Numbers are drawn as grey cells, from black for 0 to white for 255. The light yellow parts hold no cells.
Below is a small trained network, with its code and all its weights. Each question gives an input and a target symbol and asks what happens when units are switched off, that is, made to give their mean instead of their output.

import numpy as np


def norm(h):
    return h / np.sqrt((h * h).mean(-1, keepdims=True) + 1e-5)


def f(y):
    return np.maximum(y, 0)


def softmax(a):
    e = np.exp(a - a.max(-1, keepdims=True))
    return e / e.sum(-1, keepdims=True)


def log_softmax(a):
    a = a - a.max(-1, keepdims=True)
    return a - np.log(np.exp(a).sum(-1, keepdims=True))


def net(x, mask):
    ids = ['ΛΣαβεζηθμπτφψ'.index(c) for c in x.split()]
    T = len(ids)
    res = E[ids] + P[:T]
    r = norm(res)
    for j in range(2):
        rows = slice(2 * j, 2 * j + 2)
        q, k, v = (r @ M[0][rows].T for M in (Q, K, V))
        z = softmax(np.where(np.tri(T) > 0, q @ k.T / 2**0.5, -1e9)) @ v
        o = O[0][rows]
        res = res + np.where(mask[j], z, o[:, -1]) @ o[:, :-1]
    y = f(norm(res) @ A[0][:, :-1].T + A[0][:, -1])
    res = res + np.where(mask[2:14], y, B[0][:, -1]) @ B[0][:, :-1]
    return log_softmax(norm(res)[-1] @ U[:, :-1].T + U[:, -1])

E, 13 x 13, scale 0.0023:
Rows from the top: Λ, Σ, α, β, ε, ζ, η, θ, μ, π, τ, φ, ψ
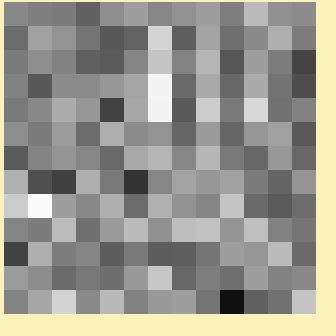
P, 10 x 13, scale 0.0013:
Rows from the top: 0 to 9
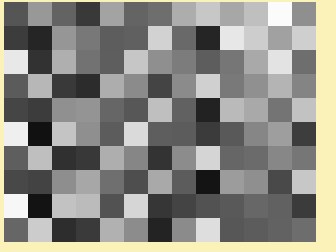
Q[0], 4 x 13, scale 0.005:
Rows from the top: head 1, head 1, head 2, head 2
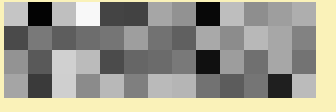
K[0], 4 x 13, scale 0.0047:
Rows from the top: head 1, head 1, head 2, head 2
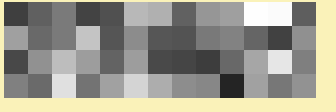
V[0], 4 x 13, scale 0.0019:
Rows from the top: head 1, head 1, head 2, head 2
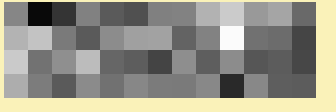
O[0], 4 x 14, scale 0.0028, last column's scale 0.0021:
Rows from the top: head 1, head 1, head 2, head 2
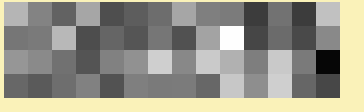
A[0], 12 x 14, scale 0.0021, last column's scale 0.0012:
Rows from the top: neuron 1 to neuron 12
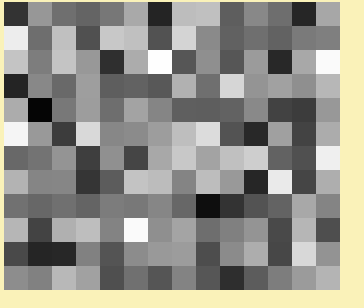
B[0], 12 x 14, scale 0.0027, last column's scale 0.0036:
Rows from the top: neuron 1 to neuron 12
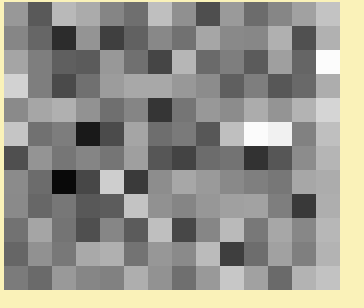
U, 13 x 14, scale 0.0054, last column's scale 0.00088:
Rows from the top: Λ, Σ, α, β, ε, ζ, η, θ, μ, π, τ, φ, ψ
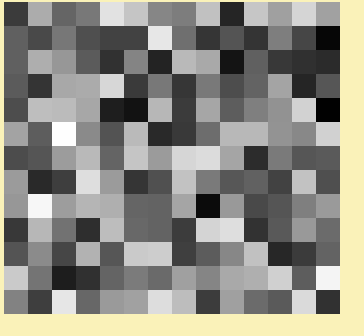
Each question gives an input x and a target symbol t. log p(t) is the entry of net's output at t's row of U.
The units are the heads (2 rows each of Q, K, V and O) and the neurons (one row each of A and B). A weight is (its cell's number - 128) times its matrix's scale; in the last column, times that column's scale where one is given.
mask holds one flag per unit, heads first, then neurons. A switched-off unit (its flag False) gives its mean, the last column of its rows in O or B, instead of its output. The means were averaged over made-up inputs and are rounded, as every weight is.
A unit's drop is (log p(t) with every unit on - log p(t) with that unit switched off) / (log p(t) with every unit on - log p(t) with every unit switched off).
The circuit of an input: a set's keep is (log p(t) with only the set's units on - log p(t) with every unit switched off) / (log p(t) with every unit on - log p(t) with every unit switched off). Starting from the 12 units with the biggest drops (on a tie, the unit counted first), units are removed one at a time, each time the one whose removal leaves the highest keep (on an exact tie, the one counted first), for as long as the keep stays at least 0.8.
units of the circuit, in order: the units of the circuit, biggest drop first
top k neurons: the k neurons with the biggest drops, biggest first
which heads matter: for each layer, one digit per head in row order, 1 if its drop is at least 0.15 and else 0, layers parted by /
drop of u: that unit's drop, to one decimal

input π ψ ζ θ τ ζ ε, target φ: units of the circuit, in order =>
head 1; neuron 6; neuron 3
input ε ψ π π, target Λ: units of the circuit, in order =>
head 1
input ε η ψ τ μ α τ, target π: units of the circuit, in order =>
head 1; neuron 6
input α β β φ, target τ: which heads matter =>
01
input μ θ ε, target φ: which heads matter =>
00
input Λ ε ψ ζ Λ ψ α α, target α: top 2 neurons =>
neuron 3; neuron 6
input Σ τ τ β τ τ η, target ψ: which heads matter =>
01
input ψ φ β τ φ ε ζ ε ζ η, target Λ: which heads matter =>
10
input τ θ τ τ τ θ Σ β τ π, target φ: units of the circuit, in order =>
neuron 6; head 1
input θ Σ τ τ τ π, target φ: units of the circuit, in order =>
neuron 2; neuron 10
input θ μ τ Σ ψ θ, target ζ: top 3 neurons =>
neuron 5; neuron 8; neuron 4
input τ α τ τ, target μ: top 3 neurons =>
neuron 1; neuron 6; neuron 4
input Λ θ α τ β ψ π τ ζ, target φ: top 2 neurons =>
neuron 2; neuron 8
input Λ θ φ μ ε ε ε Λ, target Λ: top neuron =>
neuron 11
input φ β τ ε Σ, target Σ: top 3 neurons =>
neuron 3; neuron 6; neuron 5
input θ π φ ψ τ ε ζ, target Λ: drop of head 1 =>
1.8
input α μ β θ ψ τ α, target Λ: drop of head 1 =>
1.4
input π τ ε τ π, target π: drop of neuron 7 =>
0.3
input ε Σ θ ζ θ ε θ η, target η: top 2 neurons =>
neuron 6; neuron 11
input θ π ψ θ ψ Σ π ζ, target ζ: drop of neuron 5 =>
0.3
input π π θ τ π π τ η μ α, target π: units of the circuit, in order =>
head 1
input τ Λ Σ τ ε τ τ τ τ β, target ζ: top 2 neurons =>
neuron 1; neuron 5
